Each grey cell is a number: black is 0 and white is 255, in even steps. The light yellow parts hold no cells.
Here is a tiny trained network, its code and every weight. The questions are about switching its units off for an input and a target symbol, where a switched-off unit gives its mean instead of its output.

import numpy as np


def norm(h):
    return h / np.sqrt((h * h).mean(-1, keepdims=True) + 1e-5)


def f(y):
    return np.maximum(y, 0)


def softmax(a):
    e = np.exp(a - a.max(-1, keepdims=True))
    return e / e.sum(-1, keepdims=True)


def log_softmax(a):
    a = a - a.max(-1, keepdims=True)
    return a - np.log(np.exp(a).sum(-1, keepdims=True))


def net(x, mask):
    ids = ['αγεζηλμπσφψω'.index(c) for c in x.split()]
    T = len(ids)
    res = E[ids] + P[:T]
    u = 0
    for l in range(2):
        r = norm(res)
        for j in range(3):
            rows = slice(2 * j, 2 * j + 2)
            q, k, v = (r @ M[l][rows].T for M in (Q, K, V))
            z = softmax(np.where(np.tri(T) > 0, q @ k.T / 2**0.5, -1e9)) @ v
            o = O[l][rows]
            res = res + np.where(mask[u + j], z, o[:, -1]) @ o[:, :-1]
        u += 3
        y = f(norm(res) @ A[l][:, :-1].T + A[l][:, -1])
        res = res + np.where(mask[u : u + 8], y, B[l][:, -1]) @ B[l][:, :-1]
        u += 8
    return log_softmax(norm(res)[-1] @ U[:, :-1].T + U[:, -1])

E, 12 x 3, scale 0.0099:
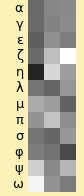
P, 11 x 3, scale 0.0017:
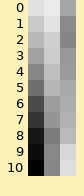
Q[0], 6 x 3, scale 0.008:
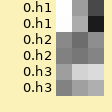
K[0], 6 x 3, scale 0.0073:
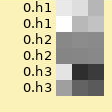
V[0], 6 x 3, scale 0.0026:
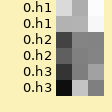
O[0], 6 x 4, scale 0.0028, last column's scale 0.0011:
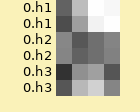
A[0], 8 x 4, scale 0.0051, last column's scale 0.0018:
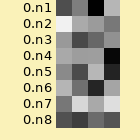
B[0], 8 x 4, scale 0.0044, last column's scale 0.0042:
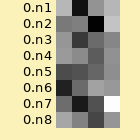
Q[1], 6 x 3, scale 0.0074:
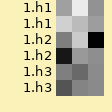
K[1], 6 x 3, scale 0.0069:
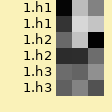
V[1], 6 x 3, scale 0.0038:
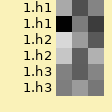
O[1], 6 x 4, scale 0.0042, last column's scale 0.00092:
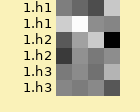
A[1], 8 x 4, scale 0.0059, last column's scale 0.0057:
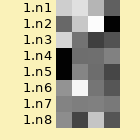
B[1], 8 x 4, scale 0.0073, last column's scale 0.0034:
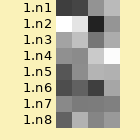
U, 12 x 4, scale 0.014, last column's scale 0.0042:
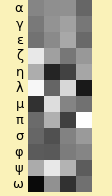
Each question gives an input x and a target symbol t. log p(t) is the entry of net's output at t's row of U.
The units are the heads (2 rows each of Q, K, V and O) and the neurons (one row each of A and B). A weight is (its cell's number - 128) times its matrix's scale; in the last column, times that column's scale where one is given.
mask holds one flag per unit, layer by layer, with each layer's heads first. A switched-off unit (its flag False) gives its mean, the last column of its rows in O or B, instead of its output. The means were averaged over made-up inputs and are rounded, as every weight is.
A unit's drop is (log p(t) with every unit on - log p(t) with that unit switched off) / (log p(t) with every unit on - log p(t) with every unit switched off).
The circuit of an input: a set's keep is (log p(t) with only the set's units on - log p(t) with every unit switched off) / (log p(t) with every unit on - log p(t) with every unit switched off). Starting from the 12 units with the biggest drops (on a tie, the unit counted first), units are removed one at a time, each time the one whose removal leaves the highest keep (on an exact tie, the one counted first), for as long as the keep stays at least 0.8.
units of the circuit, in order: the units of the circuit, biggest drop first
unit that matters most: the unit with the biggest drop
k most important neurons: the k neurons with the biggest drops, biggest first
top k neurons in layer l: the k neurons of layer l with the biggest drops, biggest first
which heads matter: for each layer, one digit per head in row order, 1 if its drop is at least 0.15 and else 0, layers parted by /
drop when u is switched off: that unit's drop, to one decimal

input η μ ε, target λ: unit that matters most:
0.n7
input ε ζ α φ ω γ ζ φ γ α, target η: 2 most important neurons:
(0.n1, 0.n8)
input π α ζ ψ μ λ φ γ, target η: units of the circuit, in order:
(0.h1, 0.n1)
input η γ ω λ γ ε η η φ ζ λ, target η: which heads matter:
100 / 010
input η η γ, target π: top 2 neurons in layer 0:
(0.n1, 0.n2)
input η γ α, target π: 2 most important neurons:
(0.n1, 1.n2)
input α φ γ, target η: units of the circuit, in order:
(0.n1, 0.h1)
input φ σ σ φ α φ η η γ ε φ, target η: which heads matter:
000 / 000
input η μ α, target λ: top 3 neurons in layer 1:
(1.n6, 1.n1, 1.n2)
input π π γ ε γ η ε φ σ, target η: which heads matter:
100 / 110
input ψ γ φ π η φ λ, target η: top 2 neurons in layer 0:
(0.n8, 0.n3)
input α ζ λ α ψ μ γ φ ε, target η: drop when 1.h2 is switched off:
0.1
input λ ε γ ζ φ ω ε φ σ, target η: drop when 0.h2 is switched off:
0.0
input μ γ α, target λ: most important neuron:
(0.n7)
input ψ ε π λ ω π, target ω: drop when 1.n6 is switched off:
0.1
